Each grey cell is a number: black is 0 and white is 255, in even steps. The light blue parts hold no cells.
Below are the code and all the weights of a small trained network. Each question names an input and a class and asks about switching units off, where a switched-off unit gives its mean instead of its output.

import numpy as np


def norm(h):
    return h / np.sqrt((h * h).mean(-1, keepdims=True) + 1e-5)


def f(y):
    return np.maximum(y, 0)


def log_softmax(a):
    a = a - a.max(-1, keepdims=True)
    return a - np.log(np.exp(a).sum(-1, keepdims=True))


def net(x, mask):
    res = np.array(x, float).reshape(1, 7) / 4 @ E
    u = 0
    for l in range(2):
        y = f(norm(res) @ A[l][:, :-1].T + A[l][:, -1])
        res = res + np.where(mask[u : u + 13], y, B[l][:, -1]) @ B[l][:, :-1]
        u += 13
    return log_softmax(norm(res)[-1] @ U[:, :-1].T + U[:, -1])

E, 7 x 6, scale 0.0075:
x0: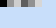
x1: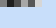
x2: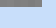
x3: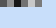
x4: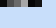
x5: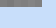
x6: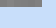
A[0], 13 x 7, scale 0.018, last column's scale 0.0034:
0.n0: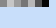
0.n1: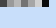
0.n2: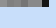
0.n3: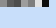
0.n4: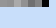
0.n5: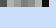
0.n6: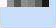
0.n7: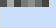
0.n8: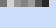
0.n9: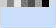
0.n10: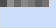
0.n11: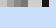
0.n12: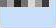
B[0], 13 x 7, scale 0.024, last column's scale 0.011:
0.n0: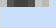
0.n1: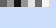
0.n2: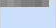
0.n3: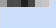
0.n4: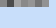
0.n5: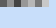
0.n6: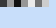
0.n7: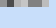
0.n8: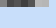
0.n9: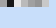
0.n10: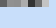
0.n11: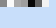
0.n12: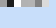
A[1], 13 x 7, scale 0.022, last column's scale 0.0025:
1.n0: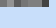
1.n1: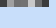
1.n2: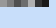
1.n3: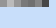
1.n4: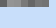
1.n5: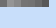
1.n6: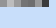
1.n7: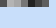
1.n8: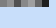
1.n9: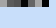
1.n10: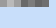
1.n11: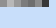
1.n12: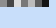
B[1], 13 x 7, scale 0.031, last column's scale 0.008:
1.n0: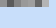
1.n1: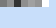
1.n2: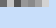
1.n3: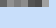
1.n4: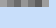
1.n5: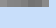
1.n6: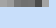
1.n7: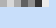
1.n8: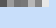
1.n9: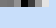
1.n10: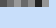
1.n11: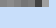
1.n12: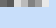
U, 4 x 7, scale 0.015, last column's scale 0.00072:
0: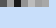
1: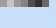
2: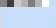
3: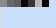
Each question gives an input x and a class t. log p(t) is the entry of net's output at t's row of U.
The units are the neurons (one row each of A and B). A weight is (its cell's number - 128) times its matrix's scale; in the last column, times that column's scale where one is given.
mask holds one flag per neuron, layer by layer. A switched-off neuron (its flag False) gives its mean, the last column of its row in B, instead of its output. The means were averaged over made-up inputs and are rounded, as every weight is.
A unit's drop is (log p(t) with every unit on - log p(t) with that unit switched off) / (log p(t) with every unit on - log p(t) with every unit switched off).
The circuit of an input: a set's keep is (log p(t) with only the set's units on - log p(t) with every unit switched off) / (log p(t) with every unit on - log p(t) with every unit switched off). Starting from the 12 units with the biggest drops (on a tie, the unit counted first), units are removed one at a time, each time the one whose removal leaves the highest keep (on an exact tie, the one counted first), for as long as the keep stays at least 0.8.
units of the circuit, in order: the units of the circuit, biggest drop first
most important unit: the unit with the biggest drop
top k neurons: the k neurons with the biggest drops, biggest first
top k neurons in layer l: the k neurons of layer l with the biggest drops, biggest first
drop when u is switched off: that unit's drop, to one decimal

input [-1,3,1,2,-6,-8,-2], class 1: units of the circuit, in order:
0.n11
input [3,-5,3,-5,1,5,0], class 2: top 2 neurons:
0.n9, 0.n3
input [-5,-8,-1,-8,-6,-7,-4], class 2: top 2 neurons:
0.n9, 0.n3
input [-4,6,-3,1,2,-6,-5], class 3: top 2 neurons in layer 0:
0.n3, 0.n1
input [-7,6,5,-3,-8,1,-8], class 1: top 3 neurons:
0.n11, 0.n1, 0.n5
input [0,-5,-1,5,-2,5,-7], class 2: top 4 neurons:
0.n12, 0.n7, 0.n3, 1.n12
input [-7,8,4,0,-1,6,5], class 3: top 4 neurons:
0.n3, 1.n9, 0.n1, 0.n5
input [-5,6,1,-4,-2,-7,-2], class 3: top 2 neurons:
0.n3, 0.n1
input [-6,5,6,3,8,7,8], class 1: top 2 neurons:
0.n1, 0.n12
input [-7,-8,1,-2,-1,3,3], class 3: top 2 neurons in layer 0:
0.n0, 0.n8
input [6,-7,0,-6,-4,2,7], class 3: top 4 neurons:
0.n0, 0.n8, 0.n12, 0.n6
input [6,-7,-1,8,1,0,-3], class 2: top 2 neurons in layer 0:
0.n12, 0.n7
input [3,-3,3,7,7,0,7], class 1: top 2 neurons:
0.n10, 0.n9
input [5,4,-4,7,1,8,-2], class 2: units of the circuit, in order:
0.n12
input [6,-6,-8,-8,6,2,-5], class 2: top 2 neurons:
0.n11, 0.n6
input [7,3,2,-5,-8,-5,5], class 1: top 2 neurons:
0.n11, 0.n6
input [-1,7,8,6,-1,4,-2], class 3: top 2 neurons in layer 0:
0.n3, 0.n9
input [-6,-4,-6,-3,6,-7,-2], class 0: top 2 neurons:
0.n11, 0.n6
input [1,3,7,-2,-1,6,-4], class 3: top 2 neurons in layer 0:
0.n3, 0.n12
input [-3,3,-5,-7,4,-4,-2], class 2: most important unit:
0.n11
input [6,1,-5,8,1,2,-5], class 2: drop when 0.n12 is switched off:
1.0
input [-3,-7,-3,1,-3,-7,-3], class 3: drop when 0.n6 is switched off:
0.0
